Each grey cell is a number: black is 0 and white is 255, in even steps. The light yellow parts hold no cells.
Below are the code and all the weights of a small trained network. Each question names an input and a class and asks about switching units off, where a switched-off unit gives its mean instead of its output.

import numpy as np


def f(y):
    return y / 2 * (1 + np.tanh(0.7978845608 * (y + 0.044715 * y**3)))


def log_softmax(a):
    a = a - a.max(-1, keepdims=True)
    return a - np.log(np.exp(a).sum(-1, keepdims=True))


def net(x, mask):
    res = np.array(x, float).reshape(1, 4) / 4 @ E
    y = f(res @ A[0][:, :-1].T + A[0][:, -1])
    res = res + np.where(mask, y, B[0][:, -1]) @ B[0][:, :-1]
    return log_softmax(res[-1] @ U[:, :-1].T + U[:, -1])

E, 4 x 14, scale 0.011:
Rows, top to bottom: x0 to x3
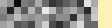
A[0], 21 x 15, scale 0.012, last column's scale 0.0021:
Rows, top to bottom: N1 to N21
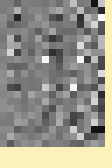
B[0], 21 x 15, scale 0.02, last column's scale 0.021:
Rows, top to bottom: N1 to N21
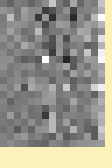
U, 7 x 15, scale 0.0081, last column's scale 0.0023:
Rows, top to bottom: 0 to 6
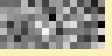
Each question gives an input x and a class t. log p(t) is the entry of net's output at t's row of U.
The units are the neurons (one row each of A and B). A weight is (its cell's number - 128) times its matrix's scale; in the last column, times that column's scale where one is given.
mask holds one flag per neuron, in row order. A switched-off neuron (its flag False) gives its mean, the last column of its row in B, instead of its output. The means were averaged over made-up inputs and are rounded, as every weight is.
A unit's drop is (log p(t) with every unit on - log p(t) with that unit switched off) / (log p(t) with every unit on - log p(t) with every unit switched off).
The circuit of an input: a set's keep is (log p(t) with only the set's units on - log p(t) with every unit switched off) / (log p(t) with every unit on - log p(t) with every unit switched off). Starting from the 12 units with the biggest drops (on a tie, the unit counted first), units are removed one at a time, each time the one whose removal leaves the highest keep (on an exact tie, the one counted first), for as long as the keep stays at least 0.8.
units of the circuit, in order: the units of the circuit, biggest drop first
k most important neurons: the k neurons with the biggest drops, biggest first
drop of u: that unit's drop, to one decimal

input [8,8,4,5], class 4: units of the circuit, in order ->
[N9]
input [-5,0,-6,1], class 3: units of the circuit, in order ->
[N9; N3]
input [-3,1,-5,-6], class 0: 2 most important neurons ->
[N13; N3]
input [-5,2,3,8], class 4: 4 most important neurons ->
[N9; N8; N6; N3]
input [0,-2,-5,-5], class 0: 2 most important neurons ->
[N13; N9]
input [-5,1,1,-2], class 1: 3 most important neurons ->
[N8; N6; N9]
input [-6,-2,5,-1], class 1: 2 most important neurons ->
[N8; N6]
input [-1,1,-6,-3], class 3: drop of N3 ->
0.2
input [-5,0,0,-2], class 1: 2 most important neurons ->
[N9; N8]
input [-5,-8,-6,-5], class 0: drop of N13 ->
0.1
